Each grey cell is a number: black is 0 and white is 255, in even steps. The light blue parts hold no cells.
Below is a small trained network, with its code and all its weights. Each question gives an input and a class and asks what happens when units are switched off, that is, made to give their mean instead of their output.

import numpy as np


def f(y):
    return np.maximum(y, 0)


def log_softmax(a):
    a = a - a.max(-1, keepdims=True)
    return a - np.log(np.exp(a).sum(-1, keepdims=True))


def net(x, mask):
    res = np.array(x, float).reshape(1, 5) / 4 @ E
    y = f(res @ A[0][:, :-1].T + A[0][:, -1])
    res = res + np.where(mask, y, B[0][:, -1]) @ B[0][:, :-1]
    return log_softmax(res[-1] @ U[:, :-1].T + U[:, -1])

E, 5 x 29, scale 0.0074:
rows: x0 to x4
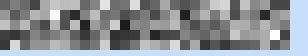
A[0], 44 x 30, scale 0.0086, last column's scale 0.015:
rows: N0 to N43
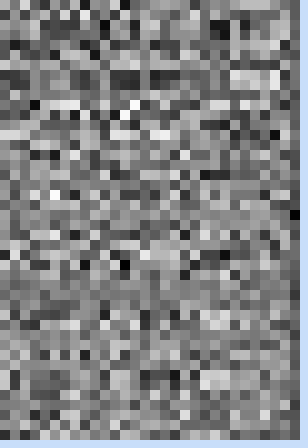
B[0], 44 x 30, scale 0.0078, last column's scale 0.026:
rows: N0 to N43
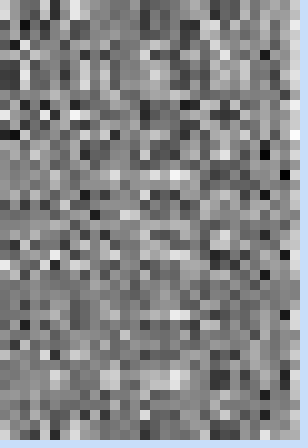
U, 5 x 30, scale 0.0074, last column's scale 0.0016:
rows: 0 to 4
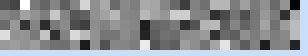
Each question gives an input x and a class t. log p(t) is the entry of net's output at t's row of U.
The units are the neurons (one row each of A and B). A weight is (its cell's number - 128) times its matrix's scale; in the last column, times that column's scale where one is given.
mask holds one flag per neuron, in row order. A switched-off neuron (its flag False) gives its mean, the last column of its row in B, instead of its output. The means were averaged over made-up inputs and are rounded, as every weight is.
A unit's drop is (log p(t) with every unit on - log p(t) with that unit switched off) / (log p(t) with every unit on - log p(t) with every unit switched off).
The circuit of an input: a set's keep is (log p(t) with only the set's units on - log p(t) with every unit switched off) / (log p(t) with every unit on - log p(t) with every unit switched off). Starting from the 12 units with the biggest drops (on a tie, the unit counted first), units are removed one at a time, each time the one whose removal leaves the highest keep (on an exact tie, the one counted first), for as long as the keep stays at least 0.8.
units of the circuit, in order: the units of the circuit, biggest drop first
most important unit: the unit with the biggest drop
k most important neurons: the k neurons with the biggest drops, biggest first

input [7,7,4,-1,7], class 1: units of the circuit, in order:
N25
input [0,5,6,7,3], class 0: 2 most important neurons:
N7, N8
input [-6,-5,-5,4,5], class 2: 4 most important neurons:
N2, N12, N3, N37
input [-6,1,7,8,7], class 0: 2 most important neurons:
N7, N8
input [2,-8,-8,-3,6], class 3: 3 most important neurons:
N1, N11, N43
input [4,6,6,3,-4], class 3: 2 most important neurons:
N26, N0
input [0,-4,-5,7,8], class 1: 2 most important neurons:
N25, N17
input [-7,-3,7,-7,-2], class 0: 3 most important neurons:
N13, N24, N6
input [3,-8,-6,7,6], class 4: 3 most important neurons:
N5, N41, N15
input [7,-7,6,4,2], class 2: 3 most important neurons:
N10, N32, N20
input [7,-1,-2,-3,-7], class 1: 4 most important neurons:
N37, N31, N38, N2
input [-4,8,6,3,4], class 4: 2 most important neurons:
N19, N23
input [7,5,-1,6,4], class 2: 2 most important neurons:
N10, N32
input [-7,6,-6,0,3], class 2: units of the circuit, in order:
N2
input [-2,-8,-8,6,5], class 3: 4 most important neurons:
N11, N1, N43, N19
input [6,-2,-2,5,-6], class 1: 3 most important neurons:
N37, N31, N2
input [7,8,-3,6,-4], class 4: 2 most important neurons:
N23, N19
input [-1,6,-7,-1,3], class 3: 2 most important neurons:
N11, N1
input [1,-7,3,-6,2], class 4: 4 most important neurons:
N15, N5, N41, N7
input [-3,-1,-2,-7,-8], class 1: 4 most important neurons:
N37, N31, N38, N7
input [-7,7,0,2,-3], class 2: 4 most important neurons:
N2, N3, N12, N15
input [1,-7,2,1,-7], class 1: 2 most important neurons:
N37, N31
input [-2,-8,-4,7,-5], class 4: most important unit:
N5
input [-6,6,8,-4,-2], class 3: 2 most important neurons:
N35, N26
